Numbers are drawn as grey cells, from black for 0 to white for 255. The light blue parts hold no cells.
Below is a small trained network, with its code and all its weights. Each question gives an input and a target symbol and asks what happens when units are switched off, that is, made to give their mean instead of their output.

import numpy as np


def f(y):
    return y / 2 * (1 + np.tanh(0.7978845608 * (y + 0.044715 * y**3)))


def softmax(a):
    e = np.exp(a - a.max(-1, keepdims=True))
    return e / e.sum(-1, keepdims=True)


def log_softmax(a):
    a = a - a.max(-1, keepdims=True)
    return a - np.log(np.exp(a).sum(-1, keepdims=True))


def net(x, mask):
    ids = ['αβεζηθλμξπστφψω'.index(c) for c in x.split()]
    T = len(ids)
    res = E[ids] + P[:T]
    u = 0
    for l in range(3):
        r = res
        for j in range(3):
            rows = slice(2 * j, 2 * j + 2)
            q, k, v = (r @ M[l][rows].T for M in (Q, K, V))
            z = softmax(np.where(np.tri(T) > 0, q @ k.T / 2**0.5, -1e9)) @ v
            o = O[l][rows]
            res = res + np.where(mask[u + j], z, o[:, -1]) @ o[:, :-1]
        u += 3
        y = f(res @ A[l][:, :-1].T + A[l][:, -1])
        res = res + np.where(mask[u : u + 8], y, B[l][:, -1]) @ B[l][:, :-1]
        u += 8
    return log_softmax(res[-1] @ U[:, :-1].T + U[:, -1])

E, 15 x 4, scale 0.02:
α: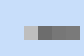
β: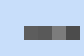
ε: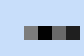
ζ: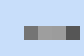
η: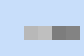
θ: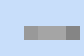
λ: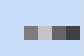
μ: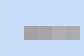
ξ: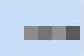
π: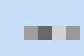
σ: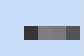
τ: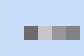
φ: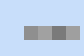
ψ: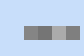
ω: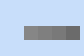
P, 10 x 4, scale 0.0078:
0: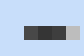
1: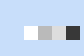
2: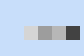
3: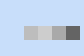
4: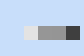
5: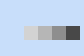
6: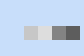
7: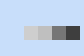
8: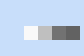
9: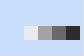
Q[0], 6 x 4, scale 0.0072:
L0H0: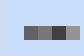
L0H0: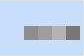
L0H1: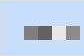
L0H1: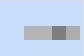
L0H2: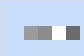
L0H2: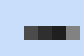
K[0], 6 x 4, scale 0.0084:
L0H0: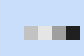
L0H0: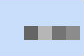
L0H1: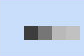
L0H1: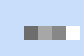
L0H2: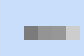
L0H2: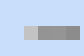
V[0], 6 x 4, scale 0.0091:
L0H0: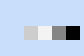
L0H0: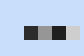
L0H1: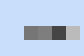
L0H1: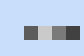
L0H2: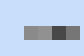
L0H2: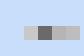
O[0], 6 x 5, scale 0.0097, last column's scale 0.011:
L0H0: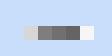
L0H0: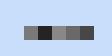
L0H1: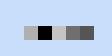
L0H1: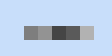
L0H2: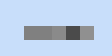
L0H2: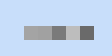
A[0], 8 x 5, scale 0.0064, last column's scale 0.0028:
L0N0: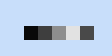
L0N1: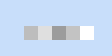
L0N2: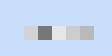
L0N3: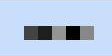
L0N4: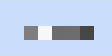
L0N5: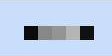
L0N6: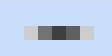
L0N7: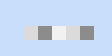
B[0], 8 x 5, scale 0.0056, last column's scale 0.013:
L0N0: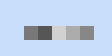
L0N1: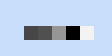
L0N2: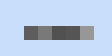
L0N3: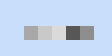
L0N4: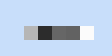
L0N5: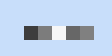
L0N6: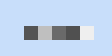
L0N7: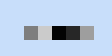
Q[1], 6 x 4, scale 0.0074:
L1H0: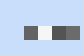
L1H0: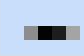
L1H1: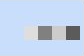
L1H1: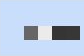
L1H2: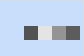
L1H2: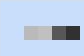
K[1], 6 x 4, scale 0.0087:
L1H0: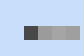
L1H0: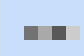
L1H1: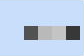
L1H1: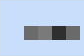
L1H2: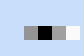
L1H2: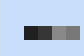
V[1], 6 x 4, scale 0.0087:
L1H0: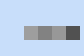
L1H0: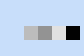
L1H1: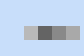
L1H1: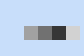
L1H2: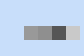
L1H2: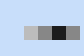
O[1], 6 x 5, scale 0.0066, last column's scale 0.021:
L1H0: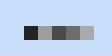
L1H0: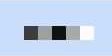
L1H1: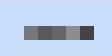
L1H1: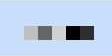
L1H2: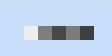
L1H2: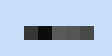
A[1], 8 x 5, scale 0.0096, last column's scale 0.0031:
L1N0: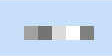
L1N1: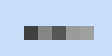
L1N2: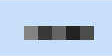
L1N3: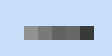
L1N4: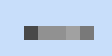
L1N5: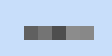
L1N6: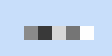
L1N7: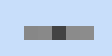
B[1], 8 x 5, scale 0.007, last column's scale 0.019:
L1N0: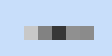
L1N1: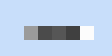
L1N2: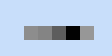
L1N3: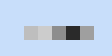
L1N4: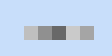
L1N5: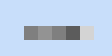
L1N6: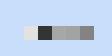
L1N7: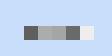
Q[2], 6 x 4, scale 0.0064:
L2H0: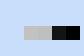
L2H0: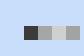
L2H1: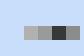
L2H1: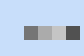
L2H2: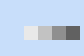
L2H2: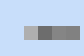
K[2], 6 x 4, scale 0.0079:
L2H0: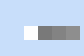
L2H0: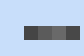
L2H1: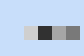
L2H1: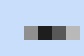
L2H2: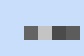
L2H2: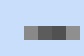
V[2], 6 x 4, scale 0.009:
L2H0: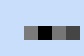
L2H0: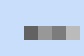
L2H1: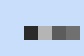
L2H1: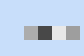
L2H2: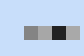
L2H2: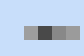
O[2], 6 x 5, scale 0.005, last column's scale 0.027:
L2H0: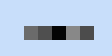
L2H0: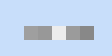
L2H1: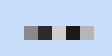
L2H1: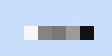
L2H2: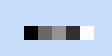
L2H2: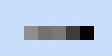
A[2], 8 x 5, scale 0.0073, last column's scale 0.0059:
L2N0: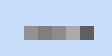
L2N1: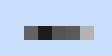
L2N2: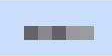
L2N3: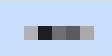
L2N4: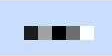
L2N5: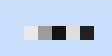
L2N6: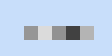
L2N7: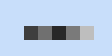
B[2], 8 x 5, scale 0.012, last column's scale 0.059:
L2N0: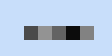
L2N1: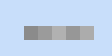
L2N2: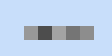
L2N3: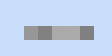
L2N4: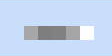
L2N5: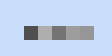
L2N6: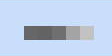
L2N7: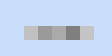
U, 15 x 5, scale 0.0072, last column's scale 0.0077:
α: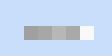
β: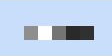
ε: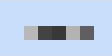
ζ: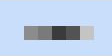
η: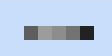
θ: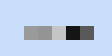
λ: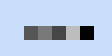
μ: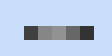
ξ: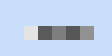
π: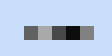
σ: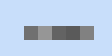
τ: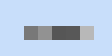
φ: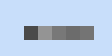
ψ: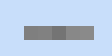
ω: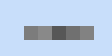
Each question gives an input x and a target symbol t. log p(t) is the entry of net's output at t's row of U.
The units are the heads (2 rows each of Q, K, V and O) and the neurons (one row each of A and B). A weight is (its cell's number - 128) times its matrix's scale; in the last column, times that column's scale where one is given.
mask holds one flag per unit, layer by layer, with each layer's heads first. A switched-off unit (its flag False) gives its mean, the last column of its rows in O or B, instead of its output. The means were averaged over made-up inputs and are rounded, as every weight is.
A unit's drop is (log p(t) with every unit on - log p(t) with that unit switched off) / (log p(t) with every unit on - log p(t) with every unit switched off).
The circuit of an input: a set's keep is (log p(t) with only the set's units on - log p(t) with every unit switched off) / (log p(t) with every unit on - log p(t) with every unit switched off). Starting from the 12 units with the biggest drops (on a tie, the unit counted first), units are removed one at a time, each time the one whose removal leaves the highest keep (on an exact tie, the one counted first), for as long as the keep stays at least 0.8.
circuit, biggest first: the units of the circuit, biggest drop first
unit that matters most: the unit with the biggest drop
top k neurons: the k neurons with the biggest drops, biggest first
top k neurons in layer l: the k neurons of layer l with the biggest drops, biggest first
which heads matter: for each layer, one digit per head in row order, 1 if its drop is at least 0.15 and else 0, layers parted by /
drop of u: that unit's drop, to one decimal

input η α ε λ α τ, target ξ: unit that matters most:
L1H2
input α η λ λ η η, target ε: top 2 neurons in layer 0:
L0N1, L0N6
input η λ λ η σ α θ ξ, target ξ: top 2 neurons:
L2N4, L2N7
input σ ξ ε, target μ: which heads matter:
101 / 111 / 111
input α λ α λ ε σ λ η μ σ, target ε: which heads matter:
100 / 110 / 110
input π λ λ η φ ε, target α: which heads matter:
110 / 101 / 110
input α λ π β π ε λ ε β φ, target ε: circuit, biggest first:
L1H0, L2H0, L2N4, L1H2
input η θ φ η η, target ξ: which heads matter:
000 / 111 / 100
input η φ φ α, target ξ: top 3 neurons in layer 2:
L2N4, L2N5, L2N7
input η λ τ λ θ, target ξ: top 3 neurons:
L2N4, L2N7, L2N5
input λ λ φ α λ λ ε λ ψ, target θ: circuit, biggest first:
L2H1, L1H2, L2N6
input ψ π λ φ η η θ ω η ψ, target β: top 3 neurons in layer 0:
L0N1, L0N5, L0N0
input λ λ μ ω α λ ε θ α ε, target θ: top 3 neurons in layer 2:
L2N7, L2N5, L2N6
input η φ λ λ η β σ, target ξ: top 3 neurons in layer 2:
L2N4, L2N7, L2N5
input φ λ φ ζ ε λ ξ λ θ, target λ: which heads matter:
100 / 100 / 010
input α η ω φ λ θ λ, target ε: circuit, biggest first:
L1H0, L2N4, L2H0, L1H2
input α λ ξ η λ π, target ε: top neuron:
L2N4
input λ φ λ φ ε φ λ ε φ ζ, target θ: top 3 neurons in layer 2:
L2N7, L2N5, L2N6
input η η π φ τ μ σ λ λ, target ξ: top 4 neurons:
L2N4, L0N1, L2N7, L2N5
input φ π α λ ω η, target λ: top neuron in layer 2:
L2N7
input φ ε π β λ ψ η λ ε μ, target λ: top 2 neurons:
L2N7, L2N5
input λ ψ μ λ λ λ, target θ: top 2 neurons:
L2N7, L2N5
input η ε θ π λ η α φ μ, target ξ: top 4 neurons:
L2N4, L0N1, L2N7, L2N5
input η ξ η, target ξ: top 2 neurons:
L2N4, L2N7
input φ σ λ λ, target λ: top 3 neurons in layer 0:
L0N1, L0N0, L0N6
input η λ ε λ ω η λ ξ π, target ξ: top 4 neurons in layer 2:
L2N4, L2N7, L2N5, L2N2
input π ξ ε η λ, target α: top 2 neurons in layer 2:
L2N6, L2N5
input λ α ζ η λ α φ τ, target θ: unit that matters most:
L2H1
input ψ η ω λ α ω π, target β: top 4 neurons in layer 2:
L2N4, L2N0, L2N1, L2N5
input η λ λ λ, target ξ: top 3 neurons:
L2N4, L2N7, L2N5
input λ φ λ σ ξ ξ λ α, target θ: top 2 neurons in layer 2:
L2N7, L2N5
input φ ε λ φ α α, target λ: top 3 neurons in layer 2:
L2N7, L2N5, L2N1
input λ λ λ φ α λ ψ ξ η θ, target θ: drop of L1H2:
0.2
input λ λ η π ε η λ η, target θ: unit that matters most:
L2H1
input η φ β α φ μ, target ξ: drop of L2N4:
0.3
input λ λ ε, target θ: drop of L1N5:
0.1
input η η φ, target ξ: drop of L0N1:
0.2
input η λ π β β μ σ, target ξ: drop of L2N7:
0.1
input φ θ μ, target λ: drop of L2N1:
0.2
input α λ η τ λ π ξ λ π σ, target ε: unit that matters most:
L0H0
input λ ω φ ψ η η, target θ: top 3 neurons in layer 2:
L2N7, L2N5, L2N1
